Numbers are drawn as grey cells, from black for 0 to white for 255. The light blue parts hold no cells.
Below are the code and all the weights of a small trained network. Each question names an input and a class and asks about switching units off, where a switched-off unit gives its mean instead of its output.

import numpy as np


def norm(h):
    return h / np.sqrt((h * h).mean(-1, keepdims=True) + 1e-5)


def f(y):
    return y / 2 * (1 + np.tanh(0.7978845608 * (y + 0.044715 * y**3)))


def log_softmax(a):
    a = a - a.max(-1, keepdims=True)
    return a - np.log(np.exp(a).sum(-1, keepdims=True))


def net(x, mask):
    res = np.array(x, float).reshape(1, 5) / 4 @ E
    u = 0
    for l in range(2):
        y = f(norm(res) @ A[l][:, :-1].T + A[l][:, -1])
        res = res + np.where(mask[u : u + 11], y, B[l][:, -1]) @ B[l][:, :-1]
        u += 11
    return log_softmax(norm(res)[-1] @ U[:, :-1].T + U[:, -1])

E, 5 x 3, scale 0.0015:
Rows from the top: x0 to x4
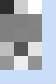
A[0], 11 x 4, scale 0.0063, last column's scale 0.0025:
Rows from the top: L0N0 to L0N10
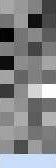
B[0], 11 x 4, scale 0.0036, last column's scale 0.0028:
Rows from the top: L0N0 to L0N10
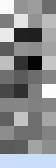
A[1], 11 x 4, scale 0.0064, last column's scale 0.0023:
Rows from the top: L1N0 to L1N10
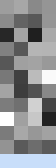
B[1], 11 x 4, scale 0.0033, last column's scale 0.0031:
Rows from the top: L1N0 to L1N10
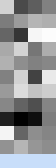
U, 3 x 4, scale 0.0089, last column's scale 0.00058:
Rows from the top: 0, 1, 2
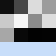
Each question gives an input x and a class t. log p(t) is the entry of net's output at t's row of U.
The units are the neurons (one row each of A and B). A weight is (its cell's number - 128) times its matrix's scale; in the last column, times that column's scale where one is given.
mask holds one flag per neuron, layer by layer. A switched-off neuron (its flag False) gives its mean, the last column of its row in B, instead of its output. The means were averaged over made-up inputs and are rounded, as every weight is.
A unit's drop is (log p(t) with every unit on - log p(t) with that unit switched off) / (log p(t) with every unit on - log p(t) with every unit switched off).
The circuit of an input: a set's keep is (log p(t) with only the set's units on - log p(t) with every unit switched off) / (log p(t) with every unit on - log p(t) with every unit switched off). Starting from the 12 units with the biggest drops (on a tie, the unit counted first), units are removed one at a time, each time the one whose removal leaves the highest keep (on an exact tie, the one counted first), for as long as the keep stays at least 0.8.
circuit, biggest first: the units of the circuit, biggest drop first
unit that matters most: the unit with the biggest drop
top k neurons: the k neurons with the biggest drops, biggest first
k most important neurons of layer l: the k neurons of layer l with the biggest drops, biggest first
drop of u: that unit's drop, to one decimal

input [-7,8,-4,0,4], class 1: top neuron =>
(L0N6)
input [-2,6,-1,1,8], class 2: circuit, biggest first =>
(L1N8 L0N0)
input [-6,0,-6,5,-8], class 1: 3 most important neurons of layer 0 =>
(L0N6 L0N4 L0N2)
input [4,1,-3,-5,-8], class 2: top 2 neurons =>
(L0N2 L0N4)
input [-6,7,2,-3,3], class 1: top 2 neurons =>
(L0N6 L0N1)
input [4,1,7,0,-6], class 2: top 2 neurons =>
(L0N2 L0N4)
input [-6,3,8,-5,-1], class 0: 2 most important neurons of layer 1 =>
(L1N2 L1N5)
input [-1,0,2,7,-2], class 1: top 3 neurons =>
(L1N5 L1N2 L1N3)
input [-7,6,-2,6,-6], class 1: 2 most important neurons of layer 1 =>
(L1N6 L1N2)
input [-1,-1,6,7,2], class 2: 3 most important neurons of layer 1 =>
(L1N8 L1N7 L1N6)
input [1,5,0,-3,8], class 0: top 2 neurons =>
(L1N2 L1N5)
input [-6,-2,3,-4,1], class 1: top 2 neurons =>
(L0N6 L0N1)
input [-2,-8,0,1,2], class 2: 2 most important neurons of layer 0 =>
(L0N0 L0N6)
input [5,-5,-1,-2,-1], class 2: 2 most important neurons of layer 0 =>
(L0N4 L0N2)
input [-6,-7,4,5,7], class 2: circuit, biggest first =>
(L1N8)
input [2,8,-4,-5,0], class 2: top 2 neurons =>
(L0N4 L0N2)
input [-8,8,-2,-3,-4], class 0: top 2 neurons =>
(L1N2 L0N2)
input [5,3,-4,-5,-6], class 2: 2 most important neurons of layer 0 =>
(L0N2 L0N4)
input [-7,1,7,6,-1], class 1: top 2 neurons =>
(L1N6 L0N1)
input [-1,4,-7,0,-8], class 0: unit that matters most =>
L0N0
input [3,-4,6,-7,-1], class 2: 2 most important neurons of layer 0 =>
(L0N4 L0N2)
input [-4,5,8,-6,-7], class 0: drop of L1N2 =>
0.1
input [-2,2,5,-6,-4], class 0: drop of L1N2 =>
0.5
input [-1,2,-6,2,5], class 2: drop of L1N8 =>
0.4
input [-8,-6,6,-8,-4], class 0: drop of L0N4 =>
0.1
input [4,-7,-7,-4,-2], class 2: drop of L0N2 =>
0.3
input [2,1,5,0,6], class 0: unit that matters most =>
L0N6
